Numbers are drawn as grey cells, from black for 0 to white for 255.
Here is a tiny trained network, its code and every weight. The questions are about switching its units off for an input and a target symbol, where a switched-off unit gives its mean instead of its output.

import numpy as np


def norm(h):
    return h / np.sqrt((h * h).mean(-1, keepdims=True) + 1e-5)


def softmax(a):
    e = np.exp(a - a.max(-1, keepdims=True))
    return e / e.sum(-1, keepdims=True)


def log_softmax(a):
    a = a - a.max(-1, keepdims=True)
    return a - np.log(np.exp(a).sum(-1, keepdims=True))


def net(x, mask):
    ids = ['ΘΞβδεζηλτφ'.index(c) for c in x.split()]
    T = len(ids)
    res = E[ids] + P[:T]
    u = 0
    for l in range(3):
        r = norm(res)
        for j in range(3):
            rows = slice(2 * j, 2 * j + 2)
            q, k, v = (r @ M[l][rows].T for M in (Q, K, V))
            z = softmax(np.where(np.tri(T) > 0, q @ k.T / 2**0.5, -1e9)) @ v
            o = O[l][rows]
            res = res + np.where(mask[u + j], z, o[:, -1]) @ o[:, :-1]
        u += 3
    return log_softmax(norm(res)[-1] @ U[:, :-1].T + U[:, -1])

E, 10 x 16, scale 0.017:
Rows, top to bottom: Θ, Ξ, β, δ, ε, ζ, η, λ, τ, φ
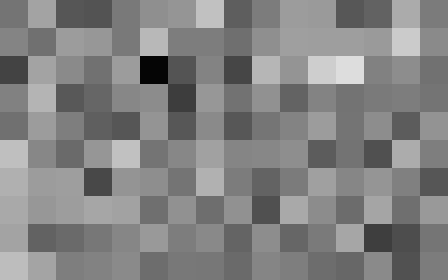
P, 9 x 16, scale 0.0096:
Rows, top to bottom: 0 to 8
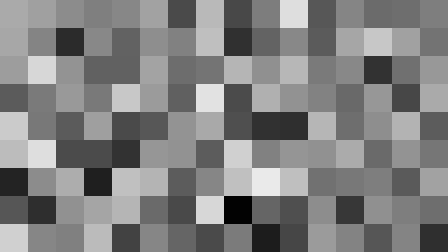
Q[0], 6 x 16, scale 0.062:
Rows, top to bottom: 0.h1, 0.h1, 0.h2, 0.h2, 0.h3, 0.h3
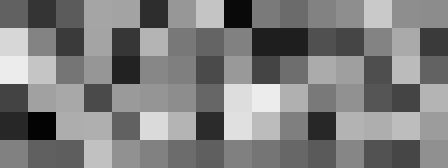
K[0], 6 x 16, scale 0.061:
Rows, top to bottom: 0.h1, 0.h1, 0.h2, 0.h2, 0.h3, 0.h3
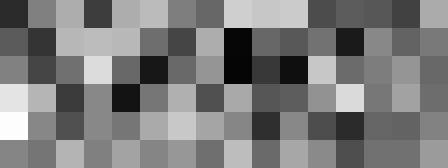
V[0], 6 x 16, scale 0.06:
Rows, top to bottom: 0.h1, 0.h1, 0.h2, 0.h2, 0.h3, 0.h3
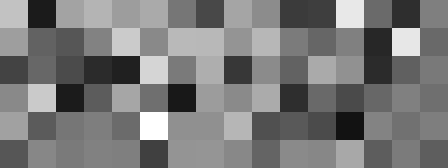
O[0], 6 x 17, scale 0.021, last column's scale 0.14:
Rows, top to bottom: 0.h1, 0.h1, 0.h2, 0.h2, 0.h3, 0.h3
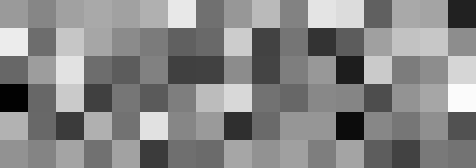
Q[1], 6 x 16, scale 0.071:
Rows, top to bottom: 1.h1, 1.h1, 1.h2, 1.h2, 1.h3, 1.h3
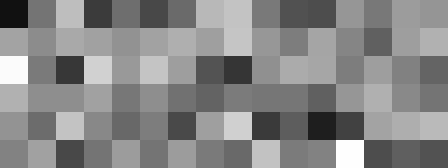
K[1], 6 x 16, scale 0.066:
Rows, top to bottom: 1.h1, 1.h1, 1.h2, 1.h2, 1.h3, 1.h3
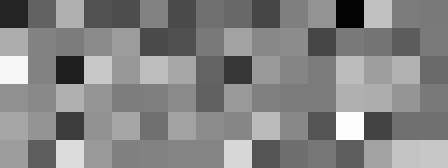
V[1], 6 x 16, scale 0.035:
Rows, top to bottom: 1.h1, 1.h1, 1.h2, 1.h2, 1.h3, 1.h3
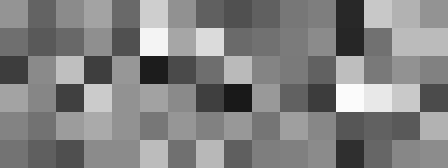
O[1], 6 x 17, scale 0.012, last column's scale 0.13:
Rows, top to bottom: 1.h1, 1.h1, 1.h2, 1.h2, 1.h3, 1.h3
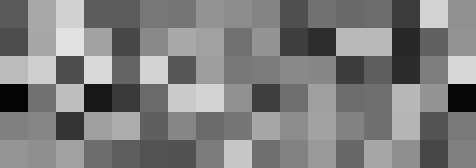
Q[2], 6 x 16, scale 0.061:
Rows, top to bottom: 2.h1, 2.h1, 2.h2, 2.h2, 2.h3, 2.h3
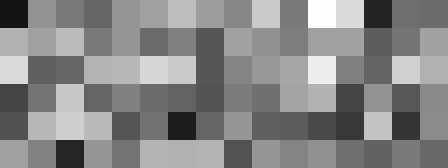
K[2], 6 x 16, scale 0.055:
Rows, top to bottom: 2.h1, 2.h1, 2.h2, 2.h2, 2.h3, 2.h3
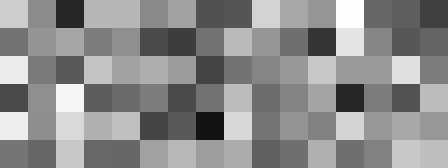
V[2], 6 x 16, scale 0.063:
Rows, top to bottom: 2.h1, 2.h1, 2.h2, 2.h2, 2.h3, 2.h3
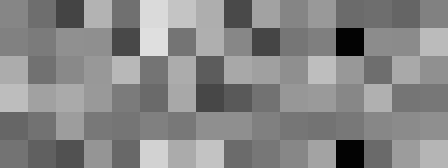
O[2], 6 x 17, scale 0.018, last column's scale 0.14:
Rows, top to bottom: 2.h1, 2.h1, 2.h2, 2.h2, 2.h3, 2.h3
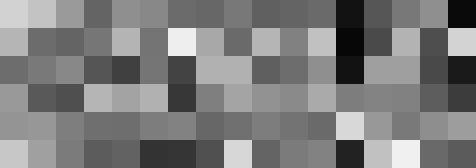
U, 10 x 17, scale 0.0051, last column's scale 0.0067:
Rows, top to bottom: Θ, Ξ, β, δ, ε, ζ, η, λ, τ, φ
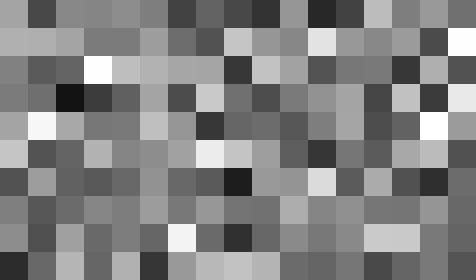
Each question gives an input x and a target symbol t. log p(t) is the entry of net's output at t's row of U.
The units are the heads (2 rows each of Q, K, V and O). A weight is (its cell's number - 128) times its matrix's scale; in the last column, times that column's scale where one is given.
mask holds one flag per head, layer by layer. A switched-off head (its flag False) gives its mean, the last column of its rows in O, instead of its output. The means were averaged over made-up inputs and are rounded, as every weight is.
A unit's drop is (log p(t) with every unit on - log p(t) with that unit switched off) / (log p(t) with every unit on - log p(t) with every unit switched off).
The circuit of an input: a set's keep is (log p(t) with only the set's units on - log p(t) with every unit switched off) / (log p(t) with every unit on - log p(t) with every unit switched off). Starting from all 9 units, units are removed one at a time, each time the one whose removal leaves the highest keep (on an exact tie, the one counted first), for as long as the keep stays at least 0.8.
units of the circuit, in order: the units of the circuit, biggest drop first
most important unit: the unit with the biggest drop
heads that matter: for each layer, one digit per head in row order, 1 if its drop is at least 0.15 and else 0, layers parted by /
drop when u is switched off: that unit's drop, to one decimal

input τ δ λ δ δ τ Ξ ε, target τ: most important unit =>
1.h2
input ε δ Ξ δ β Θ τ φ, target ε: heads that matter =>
101 / 000 / 000
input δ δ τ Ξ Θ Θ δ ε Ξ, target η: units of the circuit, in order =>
(0.h1, 0.h2)
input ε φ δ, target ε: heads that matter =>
111 / 000 / 100
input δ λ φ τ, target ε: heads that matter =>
110 / 000 / 100
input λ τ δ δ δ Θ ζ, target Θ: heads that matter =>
100 / 000 / 000
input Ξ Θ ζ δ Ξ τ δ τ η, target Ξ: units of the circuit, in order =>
(0.h1, 2.h2)
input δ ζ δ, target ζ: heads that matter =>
110 / 000 / 000
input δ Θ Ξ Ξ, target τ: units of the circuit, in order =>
(1.h2, 0.h2)
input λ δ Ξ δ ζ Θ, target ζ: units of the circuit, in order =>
(0.h1, 0.h2)
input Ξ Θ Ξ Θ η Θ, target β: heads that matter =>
010 / 000 / 010
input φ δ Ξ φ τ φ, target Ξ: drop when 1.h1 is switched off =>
0.0
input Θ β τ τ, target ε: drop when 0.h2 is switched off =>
0.1
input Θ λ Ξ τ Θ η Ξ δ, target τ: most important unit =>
1.h2
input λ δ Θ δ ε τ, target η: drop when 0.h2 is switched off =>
0.1
